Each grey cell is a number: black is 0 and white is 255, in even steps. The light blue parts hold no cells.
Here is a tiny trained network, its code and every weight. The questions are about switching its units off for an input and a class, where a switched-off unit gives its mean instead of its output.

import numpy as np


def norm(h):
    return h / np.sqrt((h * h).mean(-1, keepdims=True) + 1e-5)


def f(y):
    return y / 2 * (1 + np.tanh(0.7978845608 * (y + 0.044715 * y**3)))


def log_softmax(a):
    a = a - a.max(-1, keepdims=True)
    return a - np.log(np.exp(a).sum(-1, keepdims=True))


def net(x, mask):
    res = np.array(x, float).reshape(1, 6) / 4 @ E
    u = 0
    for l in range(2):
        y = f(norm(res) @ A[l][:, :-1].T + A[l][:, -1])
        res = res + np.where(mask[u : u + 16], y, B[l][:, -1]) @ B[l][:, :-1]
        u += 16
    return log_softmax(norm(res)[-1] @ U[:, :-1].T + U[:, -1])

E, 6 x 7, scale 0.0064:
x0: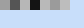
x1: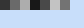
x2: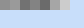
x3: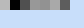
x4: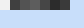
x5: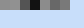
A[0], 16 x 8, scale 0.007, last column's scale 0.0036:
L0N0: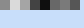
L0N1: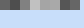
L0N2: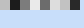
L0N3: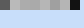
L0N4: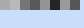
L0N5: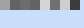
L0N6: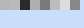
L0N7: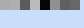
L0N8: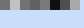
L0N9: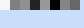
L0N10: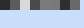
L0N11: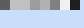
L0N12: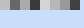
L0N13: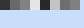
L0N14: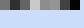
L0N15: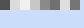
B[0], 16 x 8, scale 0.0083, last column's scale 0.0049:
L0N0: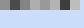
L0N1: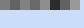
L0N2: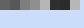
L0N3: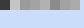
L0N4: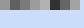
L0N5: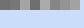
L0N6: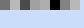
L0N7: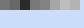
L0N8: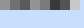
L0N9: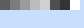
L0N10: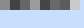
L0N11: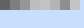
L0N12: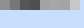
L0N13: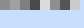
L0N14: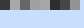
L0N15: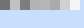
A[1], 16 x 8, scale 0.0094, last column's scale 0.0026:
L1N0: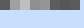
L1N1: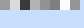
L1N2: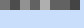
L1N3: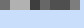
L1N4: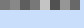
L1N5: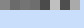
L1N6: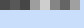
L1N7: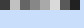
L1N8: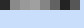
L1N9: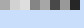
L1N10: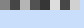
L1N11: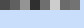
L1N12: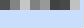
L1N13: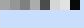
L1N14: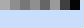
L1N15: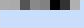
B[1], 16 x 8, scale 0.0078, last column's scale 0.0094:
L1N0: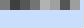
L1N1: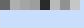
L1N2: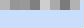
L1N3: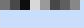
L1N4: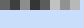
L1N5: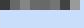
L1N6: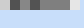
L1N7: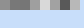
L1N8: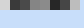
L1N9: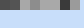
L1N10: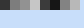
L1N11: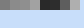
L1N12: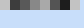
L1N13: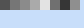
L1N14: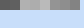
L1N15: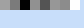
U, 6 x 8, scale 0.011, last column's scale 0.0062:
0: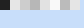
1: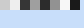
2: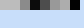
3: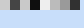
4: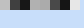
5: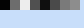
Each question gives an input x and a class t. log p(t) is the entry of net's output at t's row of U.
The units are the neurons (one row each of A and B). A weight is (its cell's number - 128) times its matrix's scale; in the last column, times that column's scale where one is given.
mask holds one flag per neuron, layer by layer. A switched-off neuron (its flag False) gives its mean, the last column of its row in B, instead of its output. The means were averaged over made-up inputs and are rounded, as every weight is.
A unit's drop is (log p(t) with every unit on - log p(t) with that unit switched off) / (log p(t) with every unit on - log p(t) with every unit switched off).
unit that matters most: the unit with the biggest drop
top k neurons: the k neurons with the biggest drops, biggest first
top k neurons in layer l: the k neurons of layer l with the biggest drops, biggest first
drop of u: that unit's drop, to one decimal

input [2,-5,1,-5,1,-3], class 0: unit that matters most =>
L0N15
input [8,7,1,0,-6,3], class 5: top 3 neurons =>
[L1N11 L1N10 L0N10]
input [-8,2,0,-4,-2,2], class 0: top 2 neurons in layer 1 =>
[L1N1 L1N12]
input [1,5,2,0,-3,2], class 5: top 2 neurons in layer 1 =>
[L1N11 L1N10]
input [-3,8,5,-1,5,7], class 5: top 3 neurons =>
[L0N6 L1N10 L0N2]
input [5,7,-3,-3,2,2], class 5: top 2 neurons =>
[L1N10 L0N6]
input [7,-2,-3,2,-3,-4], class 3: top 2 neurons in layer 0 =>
[L0N2 L0N1]
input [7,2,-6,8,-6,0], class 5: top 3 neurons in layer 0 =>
[L0N9 L0N6 L0N15]
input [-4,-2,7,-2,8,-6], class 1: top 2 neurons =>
[L0N7 L1N12]
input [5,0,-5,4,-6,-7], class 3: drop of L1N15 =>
0.2
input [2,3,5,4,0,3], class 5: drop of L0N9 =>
0.0
